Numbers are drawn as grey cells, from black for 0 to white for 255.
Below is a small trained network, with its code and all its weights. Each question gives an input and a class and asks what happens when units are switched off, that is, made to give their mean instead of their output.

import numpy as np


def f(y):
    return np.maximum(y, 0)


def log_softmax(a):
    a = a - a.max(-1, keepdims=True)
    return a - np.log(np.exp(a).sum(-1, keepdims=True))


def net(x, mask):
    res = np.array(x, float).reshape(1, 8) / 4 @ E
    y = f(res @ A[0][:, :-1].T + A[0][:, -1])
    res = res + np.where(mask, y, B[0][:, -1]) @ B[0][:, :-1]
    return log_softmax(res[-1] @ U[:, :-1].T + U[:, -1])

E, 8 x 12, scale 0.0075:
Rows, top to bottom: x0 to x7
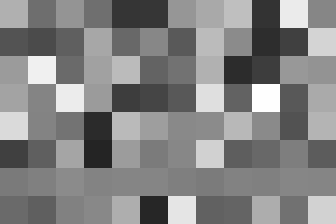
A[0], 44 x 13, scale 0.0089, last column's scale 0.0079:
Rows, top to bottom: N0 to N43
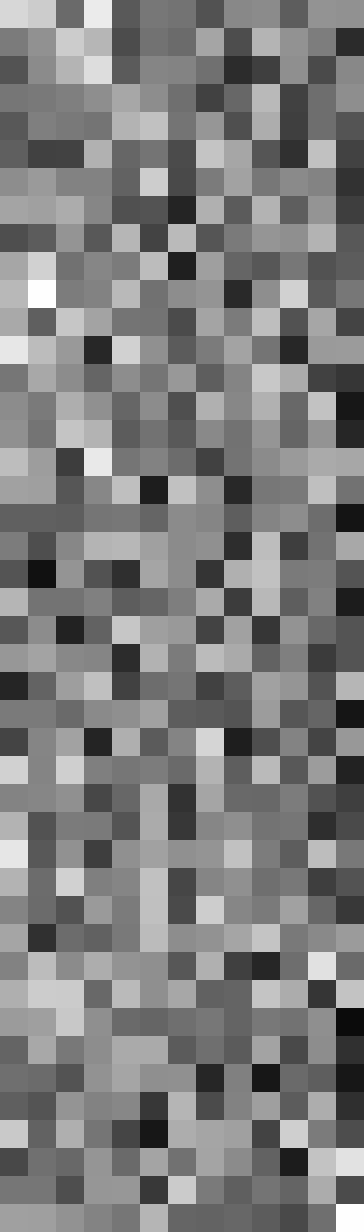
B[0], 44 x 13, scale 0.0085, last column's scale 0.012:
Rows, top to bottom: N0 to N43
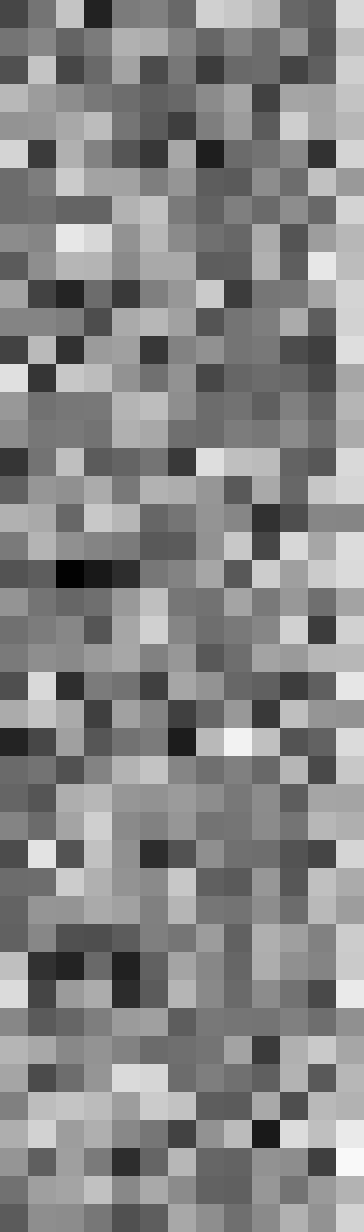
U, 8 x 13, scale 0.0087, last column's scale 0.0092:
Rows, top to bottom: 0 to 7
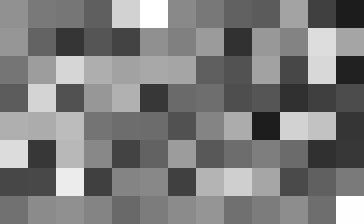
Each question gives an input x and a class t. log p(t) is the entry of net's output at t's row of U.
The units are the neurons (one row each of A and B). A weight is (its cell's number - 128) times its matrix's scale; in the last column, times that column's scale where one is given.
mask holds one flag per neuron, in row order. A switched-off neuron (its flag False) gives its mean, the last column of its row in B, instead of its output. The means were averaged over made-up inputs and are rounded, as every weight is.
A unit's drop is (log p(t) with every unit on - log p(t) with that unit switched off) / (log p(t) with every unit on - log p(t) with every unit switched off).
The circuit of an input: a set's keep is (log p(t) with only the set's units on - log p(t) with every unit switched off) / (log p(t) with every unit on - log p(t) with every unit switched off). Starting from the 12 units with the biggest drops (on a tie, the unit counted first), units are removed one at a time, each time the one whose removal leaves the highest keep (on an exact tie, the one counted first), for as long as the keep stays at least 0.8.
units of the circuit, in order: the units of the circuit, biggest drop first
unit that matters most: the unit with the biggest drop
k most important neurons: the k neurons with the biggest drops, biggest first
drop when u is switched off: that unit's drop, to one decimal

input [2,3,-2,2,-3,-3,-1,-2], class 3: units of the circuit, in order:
N35, N24
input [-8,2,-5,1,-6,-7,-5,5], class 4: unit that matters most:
N19
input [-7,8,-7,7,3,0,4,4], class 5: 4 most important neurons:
N5, N41, N40, N22
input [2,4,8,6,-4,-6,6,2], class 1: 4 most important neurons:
N34, N10, N26, N17
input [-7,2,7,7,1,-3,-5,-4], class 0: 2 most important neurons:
N7, N27
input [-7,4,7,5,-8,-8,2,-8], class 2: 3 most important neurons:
N9, N26, N6
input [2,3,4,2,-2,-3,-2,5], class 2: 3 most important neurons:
N20, N17, N42
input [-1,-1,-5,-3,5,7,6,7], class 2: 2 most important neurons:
N8, N39
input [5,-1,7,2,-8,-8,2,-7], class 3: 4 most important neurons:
N2, N20, N24, N26
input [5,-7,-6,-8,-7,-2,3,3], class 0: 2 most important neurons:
N22, N38
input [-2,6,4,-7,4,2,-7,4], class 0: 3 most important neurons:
N22, N38, N35
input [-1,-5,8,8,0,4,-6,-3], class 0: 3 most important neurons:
N27, N7, N1
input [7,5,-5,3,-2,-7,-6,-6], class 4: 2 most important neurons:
N40, N26
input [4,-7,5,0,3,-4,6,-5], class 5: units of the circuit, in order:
N35
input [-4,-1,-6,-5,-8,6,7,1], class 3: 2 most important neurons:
N24, N2
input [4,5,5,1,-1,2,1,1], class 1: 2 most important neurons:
N34, N35
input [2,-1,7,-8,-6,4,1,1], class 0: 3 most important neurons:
N22, N38, N20
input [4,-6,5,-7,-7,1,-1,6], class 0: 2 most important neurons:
N22, N38
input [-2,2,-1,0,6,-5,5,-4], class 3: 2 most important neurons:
N12, N30
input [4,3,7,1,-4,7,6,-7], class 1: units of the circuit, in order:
N34
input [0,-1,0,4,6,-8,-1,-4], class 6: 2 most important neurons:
N0, N16
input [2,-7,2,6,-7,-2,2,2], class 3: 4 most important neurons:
N24, N2, N41, N5
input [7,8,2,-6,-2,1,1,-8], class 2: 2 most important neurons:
N9, N32
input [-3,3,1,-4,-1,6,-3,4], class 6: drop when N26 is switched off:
0.8
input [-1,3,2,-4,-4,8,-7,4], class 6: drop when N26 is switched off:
1.1
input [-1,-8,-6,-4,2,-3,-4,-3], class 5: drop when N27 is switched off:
0.0
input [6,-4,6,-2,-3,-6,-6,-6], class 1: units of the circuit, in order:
N10
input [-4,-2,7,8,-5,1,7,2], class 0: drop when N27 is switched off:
0.1
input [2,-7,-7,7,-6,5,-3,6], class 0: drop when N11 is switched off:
0.2
